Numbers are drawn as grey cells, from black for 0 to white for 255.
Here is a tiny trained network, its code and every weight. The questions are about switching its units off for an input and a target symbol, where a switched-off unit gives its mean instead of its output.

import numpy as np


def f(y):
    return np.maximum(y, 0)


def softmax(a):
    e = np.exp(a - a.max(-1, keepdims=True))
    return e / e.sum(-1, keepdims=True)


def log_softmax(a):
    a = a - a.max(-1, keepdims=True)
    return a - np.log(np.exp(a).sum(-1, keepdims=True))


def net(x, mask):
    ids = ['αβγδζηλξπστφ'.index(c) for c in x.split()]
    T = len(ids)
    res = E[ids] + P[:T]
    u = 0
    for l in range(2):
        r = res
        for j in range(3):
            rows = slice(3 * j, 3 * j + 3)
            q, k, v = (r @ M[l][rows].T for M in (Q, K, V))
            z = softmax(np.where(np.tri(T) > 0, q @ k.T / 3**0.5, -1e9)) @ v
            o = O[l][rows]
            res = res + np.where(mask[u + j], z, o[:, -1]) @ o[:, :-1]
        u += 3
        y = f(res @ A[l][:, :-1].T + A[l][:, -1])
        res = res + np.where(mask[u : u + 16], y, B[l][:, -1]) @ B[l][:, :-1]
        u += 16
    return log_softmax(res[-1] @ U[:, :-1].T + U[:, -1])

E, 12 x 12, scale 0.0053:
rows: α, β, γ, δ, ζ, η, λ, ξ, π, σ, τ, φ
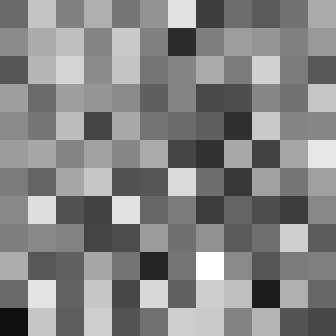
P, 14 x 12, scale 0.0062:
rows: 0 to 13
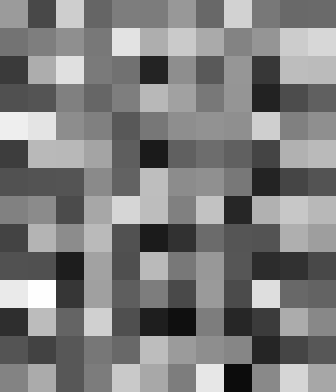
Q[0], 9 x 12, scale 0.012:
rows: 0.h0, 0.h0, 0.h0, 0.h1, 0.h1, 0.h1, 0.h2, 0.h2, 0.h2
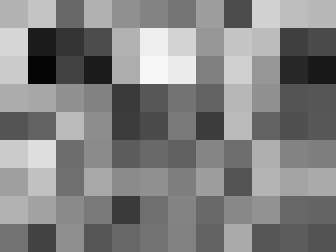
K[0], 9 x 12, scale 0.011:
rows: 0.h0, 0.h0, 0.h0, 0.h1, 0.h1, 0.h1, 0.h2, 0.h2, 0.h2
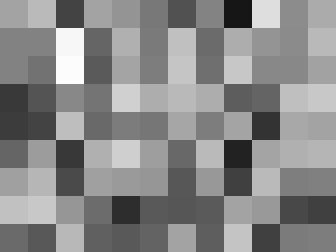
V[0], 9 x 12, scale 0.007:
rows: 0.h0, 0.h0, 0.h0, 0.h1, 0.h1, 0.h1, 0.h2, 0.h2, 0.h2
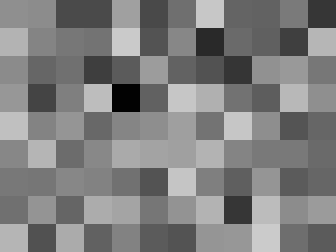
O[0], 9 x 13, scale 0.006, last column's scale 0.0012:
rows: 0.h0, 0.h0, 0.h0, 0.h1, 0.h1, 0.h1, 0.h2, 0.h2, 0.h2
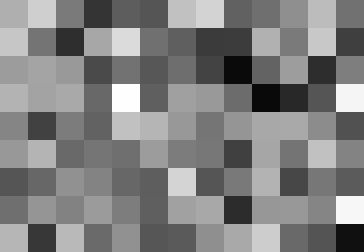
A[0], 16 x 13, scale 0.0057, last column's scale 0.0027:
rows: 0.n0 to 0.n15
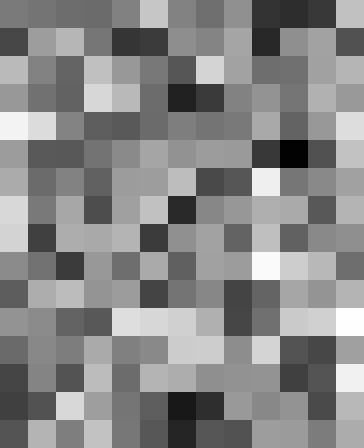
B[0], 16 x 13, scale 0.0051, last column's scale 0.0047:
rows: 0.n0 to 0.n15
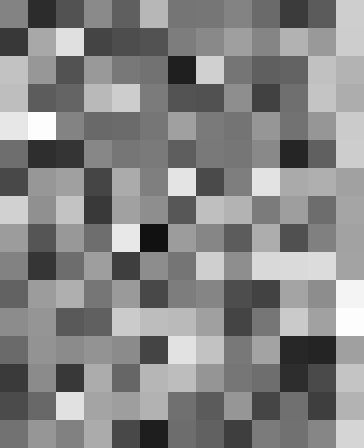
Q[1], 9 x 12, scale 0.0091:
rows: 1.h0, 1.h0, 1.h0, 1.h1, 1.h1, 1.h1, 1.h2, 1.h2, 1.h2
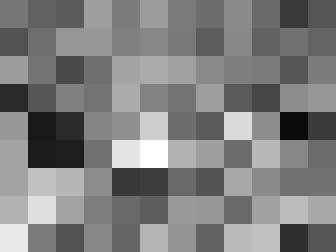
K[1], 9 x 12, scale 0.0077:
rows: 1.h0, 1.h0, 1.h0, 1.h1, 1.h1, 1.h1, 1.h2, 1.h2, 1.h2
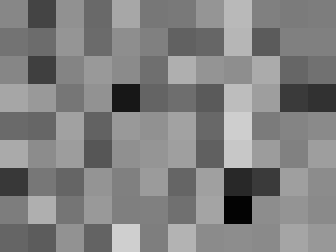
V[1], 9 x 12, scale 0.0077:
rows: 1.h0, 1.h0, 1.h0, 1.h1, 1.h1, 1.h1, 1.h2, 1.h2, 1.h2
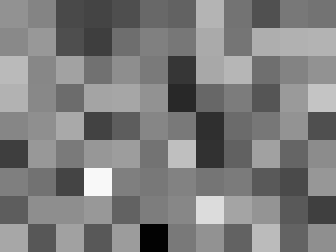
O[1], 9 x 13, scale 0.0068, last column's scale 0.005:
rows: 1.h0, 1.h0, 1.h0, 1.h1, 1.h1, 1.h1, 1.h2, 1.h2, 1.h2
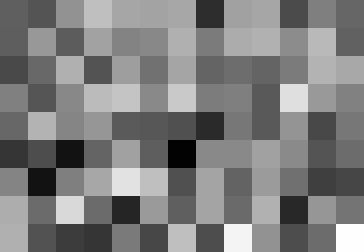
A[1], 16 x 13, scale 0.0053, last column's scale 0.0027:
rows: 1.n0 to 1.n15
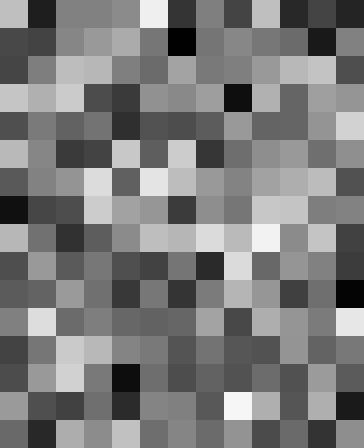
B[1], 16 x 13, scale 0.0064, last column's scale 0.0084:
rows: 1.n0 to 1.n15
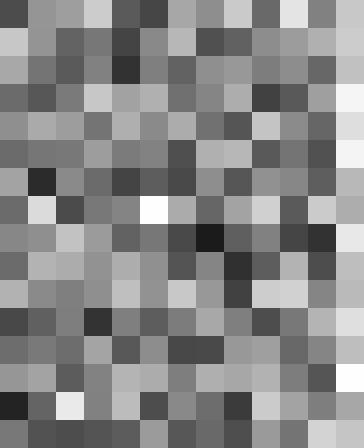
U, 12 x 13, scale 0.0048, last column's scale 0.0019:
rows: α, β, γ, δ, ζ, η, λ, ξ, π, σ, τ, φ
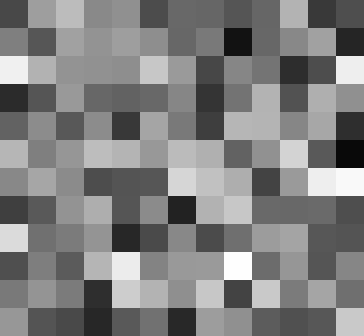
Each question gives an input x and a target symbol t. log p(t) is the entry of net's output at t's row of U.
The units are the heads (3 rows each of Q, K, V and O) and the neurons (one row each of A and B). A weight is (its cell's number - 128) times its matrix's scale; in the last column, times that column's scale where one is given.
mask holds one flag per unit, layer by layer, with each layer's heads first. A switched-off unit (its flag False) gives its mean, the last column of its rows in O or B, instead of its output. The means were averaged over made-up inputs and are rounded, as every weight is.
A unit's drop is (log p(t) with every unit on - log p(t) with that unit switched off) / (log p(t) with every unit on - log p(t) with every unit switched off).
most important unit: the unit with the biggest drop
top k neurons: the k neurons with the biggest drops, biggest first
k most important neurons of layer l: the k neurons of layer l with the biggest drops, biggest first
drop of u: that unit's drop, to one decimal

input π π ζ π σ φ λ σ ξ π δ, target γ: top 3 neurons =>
[1.n8, 0.n4, 0.n2]
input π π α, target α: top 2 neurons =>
[1.n9, 0.n1]
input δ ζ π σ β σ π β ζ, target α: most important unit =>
0.n15
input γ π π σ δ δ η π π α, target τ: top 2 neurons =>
[1.n10, 1.n14]
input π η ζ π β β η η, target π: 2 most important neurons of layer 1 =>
[1.n8, 1.n6]
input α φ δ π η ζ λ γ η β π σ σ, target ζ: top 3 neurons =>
[1.n7, 1.n1, 1.n0]
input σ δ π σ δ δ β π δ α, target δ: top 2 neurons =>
[1.n14, 0.n8]
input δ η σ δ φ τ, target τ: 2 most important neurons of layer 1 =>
[1.n10, 1.n13]
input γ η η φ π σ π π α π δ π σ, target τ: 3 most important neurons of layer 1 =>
[1.n10, 1.n14, 1.n4]
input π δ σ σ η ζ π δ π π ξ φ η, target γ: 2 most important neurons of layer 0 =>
[0.n7, 0.n0]
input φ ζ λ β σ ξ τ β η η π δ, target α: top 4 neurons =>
[0.n15, 1.n9, 0.n1, 0.n10]
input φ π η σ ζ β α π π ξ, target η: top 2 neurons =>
[1.n0, 1.n10]
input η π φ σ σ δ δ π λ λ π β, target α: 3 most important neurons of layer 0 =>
[0.n15, 0.n10, 0.n1]
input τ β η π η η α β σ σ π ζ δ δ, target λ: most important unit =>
0.h0
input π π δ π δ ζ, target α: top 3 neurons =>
[1.n9, 0.n15, 0.n10]
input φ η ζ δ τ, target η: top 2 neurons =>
[0.n11, 0.n3]
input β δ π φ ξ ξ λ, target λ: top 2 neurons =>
[0.n7, 1.n8]
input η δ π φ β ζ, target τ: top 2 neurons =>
[1.n10, 1.n13]
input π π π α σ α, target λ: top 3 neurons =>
[0.n2, 0.n1, 1.n8]
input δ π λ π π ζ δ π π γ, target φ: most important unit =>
1.h0
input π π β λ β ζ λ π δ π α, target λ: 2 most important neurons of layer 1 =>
[1.n11, 1.n8]
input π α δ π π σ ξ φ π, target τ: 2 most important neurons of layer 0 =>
[0.n12, 0.n13]
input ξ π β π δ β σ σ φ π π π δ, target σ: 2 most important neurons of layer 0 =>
[0.n3, 0.n6]
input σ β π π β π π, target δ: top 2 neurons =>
[1.n14, 0.n8]
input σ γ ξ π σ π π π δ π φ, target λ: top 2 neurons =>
[1.n11, 0.n11]
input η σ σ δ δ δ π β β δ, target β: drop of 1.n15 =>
0.1
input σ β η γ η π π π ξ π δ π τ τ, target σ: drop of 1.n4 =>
0.0
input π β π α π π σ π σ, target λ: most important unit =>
0.h0
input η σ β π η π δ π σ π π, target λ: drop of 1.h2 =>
0.3
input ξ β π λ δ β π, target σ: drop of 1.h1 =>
0.2
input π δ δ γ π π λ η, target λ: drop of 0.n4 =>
0.1
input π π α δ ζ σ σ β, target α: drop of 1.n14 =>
0.4
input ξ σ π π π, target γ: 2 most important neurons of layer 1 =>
[1.n8, 1.n0]
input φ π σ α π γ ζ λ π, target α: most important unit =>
1.h1
